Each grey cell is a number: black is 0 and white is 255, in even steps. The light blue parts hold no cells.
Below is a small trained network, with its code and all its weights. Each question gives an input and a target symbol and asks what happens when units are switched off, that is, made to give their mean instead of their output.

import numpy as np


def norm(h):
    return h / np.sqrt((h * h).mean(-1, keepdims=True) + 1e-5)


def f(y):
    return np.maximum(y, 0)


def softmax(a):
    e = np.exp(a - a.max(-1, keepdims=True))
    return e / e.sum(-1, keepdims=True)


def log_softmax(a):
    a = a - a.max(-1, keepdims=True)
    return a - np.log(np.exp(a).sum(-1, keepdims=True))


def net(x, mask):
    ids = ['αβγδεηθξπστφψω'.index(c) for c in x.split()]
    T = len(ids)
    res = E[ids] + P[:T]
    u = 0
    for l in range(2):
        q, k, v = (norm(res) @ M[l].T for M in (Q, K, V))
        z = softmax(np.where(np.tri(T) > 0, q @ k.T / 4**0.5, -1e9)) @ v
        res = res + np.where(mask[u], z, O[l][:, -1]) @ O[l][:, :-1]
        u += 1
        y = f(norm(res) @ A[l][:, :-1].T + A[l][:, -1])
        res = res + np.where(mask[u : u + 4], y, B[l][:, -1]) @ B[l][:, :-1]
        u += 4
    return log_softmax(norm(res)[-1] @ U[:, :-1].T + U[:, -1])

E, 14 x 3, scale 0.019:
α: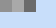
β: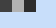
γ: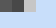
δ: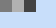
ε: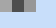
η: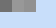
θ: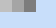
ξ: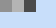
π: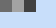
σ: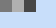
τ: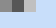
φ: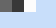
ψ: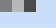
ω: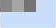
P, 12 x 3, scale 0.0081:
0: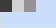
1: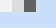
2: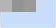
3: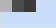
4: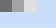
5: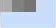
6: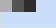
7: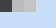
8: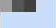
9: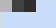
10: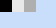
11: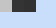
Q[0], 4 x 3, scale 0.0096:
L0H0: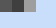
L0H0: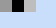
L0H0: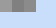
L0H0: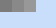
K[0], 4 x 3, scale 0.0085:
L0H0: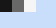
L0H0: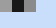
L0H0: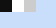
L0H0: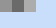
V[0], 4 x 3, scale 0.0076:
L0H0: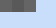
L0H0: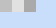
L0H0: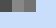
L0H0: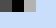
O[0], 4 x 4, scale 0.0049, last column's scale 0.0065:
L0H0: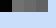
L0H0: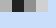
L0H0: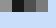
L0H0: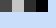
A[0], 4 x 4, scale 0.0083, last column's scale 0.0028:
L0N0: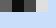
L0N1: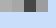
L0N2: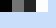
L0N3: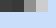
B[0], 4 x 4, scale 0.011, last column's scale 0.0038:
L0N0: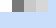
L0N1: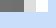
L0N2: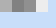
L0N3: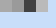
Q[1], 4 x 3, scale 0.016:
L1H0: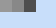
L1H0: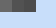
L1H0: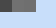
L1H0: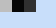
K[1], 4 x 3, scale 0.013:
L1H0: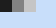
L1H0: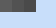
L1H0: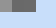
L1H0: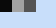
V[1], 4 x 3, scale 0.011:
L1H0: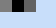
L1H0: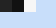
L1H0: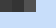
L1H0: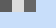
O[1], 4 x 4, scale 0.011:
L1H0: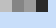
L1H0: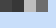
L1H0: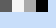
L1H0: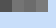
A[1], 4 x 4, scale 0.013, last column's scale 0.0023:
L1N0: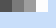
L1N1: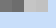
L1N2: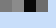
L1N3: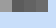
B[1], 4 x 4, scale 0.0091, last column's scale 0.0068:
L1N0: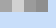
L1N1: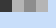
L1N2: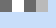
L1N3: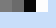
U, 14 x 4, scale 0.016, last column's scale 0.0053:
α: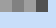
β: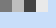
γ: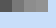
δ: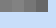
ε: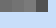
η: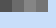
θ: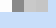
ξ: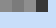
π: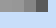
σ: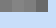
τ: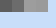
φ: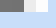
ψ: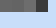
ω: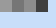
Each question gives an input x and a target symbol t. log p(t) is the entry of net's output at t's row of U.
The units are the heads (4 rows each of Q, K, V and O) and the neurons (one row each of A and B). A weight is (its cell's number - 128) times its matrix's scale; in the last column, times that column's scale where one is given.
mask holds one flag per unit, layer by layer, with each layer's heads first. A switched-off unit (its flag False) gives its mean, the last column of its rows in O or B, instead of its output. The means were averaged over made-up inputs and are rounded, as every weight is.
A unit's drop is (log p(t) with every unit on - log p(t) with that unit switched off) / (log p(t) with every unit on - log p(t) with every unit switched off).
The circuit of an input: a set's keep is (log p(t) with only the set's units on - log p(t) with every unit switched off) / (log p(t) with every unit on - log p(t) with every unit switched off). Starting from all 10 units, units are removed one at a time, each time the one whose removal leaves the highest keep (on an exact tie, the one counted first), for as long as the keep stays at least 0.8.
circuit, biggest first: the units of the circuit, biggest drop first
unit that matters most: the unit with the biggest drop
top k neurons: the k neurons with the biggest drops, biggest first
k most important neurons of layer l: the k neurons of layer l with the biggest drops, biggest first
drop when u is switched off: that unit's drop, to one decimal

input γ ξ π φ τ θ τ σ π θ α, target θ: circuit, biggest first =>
[L1H0]
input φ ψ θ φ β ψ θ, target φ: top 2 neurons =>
[L0N2 L0N0]
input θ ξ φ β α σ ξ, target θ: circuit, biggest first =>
[L0H0 L1H0]
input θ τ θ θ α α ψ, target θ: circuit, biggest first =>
[L0H0 L1H0]
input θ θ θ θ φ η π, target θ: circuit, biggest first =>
[L0N0 L1H0]
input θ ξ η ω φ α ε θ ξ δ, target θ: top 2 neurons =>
[L0N0 L0N1]
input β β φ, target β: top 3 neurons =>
[L0N2 L0N0 L1N2]
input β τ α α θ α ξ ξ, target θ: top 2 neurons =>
[L0N1 L0N3]
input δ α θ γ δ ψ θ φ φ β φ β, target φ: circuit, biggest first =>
[L1H0 L0H0]
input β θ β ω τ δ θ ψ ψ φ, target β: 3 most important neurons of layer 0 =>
[L0N3 L0N1 L0N2]
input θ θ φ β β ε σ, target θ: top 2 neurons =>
[L0N2 L0N1]
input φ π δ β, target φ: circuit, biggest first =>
[L1H0 L0H0 L0N0]
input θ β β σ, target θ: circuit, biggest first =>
[L0H0 L0N0]
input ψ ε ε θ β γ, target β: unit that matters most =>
L0N3
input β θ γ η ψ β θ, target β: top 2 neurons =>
[L1N2 L0N0]
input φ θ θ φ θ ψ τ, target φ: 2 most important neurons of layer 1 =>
[L1N1 L1N3]
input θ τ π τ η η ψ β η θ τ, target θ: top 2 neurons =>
[L0N3 L1N3]
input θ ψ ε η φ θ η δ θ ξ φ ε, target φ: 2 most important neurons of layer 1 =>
[L1N1 L1N3]
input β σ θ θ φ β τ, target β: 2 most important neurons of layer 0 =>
[L0N1 L0N3]
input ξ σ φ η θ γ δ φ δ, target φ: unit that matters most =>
L0H0
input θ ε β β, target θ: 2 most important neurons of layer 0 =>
[L0N0 L0N2]
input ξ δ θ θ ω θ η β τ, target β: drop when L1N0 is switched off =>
0.0
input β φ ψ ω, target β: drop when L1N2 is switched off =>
0.3
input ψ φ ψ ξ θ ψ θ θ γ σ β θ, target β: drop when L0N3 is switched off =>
-0.1
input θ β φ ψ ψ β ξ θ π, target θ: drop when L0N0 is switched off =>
0.4
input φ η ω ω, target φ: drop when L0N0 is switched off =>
0.1
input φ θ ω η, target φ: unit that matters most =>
L1H0
